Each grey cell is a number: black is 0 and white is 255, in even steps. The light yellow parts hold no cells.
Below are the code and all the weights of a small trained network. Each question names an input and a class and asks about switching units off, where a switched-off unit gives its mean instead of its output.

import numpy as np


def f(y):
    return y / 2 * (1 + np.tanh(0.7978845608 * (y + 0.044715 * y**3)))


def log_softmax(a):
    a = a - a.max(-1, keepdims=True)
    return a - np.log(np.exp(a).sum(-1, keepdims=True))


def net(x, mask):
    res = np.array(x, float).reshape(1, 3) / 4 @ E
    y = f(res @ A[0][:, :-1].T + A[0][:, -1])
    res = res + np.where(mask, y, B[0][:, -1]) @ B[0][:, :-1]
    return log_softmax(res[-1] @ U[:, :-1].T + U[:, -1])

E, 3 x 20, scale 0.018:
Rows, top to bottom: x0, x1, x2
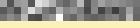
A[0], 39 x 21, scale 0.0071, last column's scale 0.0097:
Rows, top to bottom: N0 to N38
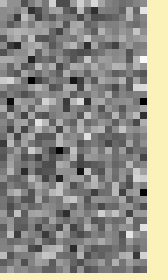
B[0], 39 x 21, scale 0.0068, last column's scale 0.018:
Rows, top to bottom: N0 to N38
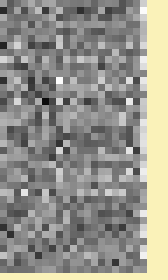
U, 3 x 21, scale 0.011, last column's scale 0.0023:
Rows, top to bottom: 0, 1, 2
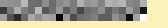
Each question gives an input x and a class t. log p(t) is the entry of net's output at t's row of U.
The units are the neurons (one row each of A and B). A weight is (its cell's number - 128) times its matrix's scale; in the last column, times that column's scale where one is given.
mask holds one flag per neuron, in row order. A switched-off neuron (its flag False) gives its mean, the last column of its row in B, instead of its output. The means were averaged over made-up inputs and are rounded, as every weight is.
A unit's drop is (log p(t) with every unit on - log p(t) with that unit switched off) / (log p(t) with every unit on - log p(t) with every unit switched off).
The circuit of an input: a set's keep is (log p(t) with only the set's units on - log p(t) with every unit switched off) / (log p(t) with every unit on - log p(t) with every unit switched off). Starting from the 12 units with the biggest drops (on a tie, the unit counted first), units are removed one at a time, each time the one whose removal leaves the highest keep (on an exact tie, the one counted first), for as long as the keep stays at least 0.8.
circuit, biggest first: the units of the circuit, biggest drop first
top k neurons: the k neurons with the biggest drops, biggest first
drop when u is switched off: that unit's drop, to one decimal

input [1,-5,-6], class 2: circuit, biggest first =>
N30
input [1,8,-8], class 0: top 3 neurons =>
N12, N1, N25
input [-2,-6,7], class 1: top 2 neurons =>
N1, N11
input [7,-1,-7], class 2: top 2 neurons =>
N30, N18
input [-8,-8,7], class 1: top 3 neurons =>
N1, N11, N32
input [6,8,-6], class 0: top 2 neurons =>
N1, N36
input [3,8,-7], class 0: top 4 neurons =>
N1, N12, N25, N32
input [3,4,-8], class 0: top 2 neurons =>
N1, N12
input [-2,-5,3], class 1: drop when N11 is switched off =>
0.1
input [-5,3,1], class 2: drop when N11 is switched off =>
0.3
